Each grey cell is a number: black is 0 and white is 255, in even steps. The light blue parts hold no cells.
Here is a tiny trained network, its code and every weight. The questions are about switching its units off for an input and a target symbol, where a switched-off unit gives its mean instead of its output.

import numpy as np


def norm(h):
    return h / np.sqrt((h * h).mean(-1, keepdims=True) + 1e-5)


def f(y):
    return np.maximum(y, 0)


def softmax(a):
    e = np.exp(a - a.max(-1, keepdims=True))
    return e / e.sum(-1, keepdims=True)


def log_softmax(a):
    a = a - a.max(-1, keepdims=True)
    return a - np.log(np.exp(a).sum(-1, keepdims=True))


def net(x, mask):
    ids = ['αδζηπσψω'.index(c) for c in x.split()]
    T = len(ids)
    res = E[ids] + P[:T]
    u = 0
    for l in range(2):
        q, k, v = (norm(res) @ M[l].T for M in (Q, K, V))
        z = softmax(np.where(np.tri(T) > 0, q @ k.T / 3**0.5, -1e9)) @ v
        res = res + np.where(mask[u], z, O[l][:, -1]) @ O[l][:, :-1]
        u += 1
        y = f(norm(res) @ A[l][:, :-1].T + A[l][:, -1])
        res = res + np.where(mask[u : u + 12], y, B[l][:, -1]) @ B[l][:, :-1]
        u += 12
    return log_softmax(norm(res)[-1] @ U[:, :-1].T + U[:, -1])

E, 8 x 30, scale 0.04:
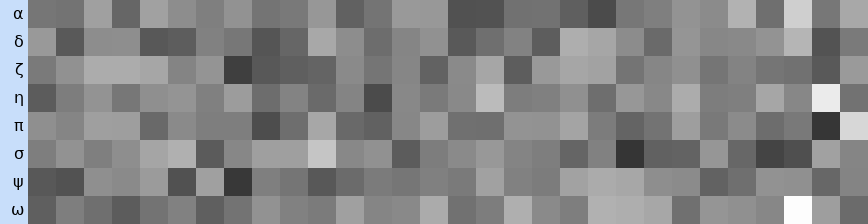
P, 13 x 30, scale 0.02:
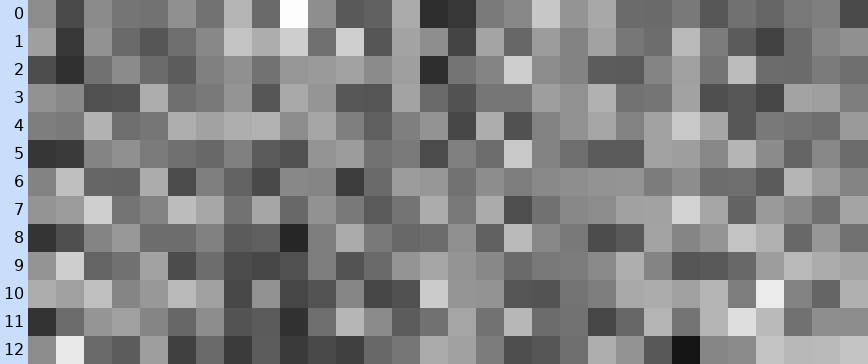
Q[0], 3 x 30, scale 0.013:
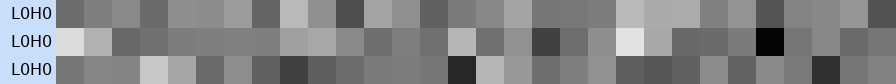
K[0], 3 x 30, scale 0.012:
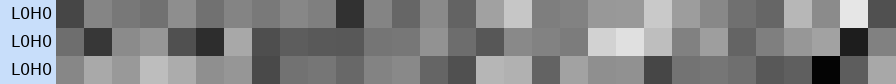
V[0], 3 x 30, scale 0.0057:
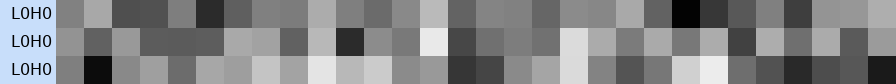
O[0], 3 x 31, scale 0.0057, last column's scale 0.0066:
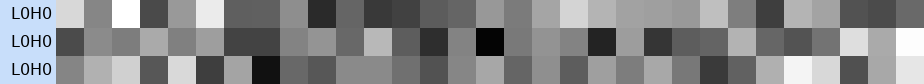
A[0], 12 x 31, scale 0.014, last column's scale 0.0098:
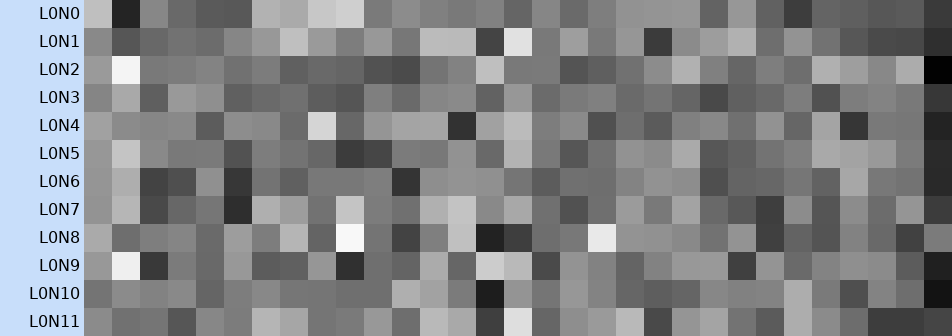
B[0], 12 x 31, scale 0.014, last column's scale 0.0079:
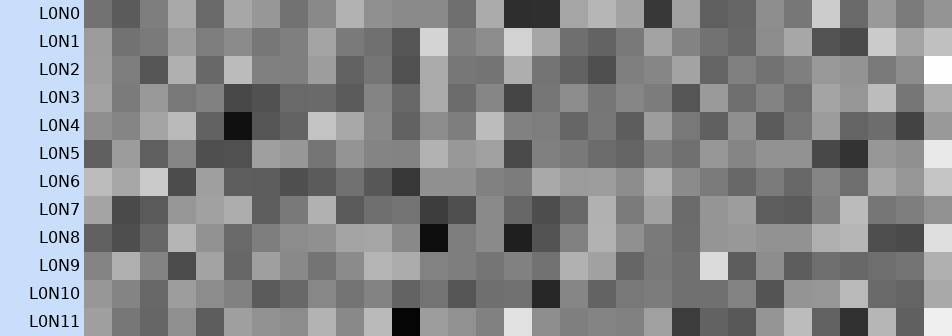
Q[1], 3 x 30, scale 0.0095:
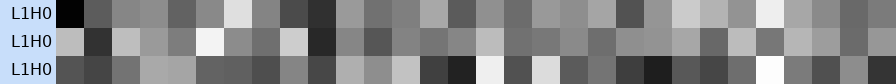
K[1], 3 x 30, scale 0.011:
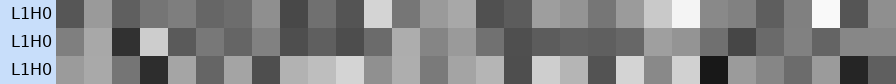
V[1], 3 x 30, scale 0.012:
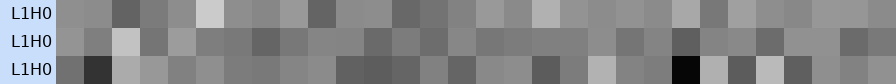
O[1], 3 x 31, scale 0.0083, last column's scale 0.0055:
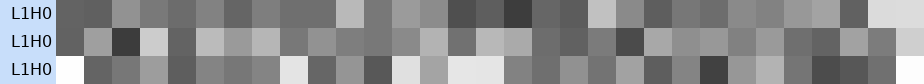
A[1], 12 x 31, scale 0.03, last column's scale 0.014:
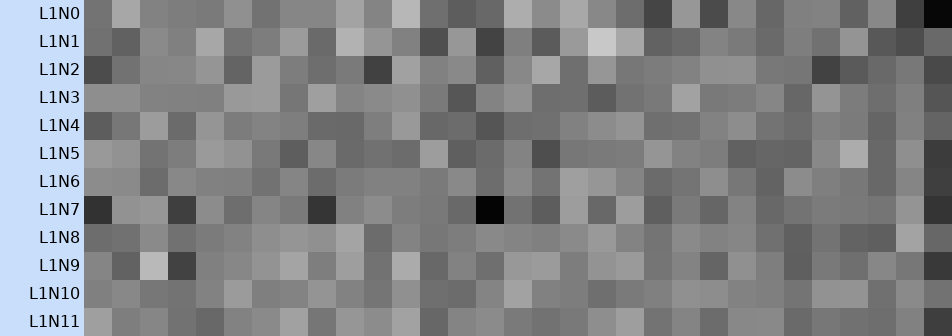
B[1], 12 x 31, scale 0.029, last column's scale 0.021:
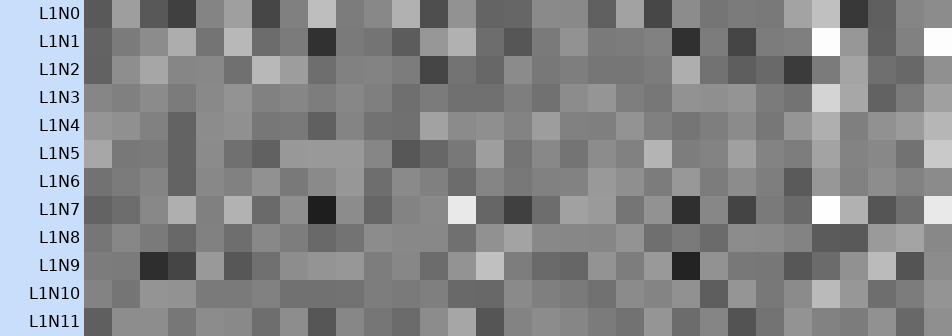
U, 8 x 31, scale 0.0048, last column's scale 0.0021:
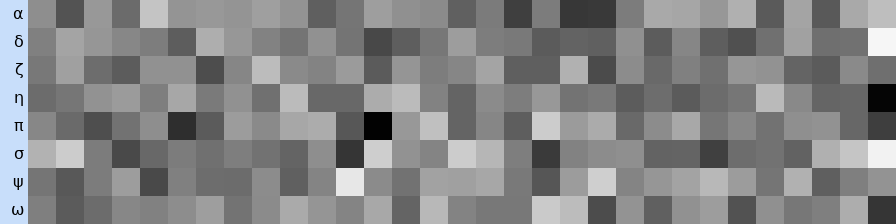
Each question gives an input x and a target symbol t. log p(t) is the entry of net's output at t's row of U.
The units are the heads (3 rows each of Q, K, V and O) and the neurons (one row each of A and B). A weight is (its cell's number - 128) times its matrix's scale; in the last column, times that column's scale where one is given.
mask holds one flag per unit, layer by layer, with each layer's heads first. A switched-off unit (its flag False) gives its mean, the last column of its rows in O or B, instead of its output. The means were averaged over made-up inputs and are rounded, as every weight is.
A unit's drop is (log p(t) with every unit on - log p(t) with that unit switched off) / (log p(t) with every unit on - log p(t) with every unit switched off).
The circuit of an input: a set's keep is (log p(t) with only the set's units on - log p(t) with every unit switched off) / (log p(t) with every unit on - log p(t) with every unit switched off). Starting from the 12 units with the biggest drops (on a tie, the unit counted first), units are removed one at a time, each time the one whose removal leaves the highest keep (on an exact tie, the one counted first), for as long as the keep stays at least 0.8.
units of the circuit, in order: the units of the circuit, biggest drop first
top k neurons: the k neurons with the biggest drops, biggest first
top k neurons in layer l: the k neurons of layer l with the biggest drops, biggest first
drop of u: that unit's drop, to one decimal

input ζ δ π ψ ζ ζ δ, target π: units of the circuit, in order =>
L1N1, L1N7
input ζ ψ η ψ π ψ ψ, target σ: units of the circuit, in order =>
L0N6, L1N7
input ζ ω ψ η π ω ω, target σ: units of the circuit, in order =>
L0N6, L1N7
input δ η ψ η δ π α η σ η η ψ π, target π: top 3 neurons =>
L1N5, L0N7, L1N1
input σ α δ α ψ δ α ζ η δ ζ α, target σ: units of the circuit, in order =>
L0H0, L1N7, L0N11, L1N1
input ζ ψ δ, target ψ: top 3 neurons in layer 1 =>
L1N1, L1N7, L1N5
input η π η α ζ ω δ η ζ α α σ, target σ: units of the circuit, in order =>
L0H0, L0N1
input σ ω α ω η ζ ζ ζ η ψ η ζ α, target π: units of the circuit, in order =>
L1N5, L1N1
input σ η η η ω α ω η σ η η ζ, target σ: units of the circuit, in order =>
L0H0, L0N1, L1N7
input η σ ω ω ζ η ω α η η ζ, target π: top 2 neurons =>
L0N2, L1N5
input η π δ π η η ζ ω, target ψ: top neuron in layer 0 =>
L0N2
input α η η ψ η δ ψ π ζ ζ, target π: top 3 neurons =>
L0N7, L1N5, L1N1
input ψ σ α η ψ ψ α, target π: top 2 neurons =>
L1N5, L0N11
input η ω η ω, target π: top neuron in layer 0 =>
L0N6
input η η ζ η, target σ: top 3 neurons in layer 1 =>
L1N7, L1N1, L1N5
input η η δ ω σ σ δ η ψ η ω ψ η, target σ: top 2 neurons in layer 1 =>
L1N7, L1N1
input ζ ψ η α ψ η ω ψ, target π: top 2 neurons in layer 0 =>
L0N11, L0N10
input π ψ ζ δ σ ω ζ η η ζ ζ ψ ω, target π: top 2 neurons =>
L1N5, L0N7
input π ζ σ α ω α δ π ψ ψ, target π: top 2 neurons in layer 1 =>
L1N1, L1N7
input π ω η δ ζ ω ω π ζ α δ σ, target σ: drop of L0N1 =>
0.2
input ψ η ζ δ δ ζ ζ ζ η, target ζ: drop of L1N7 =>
0.1
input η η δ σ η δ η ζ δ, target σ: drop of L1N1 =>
0.1
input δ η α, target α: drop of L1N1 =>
0.7
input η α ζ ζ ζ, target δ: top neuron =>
L1N2
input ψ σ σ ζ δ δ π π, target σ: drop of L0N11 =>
0.0
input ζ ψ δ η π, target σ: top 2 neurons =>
L1N7, L1N1
